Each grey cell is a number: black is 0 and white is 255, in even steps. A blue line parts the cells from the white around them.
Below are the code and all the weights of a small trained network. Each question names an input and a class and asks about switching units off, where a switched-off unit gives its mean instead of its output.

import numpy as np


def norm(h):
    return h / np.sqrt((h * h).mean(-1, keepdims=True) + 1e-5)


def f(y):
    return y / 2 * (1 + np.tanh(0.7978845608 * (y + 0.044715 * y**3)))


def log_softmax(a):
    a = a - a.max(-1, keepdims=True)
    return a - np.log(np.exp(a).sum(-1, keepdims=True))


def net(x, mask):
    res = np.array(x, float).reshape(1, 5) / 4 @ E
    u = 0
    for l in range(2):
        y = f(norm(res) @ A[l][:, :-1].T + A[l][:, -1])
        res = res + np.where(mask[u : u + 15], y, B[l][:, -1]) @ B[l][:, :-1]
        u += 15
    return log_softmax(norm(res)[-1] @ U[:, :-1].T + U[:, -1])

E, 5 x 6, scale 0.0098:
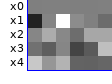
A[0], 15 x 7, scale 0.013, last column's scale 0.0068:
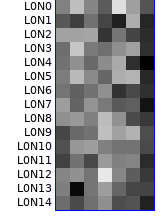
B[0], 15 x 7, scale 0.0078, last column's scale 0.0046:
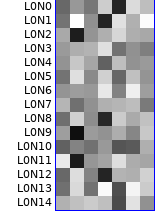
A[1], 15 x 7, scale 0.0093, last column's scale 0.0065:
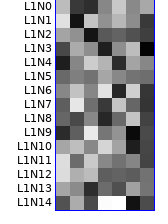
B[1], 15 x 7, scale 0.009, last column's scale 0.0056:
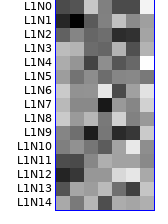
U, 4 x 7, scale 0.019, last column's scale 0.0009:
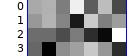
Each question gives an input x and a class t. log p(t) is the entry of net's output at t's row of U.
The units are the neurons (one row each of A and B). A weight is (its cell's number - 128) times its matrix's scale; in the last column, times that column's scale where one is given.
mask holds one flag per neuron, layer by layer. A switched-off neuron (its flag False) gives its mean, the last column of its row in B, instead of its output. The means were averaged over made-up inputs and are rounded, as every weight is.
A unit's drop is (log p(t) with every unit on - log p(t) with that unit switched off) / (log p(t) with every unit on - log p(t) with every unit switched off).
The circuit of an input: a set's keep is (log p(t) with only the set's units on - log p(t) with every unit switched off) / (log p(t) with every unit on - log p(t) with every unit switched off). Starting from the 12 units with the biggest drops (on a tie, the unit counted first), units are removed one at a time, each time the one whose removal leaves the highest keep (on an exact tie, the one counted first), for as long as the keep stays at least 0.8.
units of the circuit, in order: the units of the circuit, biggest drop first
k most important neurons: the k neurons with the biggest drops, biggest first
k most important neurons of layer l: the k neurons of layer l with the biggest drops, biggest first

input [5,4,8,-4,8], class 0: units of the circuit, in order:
(L0N0)
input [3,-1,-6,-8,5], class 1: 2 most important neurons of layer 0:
(L0N8 L0N12)
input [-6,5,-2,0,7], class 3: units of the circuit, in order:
(L0N2 L1N1)
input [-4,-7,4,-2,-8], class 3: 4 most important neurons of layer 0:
(L0N11 L0N9 L0N10 L0N12)
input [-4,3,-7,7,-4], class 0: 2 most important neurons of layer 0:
(L0N13 L0N14)
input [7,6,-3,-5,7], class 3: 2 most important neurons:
(L0N2 L1N12)
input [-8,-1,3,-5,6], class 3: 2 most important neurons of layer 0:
(L0N2 L0N1)
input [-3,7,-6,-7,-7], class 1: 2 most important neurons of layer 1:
(L1N14 L1N6)
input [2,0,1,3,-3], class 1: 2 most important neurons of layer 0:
(L0N1 L0N2)
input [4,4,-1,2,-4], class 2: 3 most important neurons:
(L1N9 L0N10 L0N2)
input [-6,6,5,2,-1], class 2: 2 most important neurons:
(L0N13 L1N9)
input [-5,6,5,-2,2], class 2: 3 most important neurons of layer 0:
(L0N13 L0N6 L0N14)
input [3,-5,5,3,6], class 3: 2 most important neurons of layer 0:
(L0N13 L0N2)
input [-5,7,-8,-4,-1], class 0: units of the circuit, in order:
(L0N13)
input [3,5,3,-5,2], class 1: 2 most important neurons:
(L0N8 L1N7)
